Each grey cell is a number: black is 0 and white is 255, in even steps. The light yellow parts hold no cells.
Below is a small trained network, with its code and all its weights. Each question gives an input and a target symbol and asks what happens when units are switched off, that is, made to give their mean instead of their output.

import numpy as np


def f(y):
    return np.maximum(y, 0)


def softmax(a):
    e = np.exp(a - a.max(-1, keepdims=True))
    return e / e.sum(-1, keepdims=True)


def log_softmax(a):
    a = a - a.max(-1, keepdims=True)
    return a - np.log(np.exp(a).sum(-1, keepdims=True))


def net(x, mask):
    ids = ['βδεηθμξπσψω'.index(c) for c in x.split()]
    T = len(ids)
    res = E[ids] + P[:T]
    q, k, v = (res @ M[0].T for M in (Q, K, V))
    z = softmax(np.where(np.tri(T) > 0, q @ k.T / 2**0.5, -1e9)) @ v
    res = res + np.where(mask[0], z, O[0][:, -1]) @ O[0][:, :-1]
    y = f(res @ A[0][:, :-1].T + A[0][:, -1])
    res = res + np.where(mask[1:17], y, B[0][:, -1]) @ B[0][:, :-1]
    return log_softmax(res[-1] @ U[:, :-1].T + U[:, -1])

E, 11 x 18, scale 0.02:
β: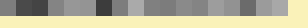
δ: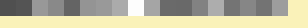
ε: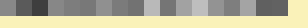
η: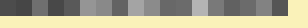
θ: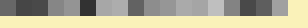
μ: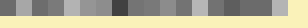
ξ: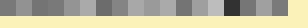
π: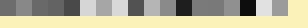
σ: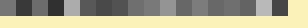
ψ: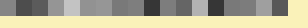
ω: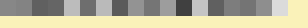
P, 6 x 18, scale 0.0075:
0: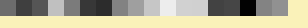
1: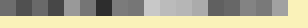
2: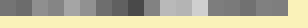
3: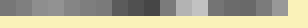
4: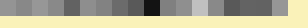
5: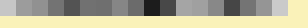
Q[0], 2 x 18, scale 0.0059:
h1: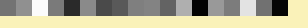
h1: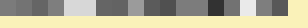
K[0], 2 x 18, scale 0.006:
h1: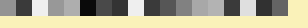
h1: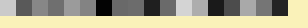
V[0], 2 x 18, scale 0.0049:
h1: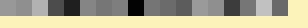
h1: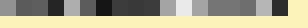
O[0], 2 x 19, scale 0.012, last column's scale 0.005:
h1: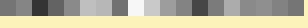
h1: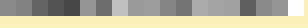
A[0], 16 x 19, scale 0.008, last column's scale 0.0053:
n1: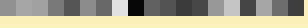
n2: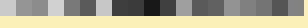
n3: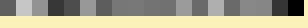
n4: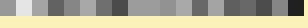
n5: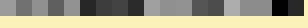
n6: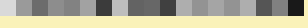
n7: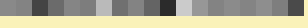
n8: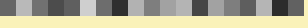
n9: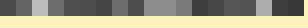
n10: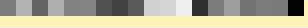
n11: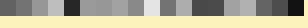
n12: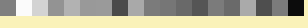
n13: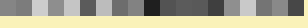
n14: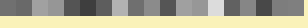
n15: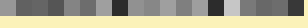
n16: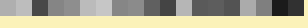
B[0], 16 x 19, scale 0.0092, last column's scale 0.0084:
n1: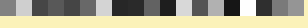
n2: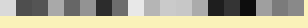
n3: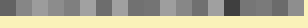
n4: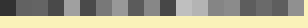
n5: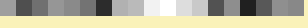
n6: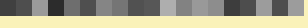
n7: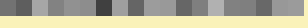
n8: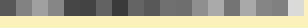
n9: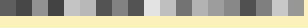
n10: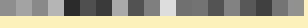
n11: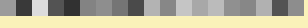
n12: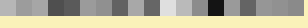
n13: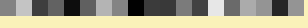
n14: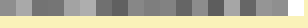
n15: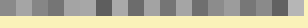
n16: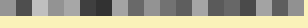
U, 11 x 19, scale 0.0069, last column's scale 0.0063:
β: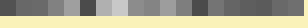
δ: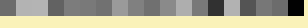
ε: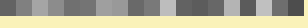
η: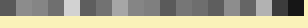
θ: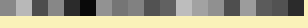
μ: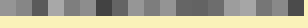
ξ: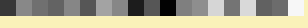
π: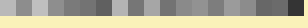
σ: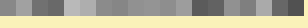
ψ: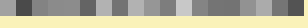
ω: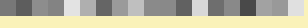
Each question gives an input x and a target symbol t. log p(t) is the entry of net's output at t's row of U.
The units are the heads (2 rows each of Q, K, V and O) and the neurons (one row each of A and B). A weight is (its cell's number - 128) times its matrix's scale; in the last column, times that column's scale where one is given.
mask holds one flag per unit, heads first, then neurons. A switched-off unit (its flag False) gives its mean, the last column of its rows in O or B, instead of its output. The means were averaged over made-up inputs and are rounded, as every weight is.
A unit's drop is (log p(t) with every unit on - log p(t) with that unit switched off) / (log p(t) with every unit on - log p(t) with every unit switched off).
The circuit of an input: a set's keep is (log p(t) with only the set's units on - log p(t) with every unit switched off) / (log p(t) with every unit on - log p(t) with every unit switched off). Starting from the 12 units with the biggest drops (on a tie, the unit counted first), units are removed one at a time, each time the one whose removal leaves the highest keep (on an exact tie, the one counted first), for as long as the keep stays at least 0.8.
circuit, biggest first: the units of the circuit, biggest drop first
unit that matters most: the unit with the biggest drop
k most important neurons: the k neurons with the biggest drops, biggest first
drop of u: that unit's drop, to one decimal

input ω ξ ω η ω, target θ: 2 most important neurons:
n13, n2
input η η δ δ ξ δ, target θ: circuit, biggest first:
h1, n13, n2, n12
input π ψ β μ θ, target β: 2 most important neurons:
n14, n10
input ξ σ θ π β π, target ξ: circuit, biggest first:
n1
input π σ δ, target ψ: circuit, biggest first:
h1, n11
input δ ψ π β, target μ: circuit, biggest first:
h1, n10
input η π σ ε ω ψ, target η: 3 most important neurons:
n13, n16, n2
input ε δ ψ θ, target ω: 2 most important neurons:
n14, n8
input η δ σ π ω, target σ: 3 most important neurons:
n12, n15, n13
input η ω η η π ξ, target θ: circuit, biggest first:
n8, h1, n4, n12
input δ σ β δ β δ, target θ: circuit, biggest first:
h1, n13, n2
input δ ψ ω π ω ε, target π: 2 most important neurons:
n16, n10
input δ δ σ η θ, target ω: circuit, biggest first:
n2, n14, h1
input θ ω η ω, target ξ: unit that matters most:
h1
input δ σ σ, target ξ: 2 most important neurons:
n1, n8
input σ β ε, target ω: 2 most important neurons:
n14, n8
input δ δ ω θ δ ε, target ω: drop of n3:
0.0
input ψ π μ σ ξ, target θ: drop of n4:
0.2
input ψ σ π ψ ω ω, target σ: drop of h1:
0.9
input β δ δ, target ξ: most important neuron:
n13
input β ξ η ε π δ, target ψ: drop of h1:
1.3
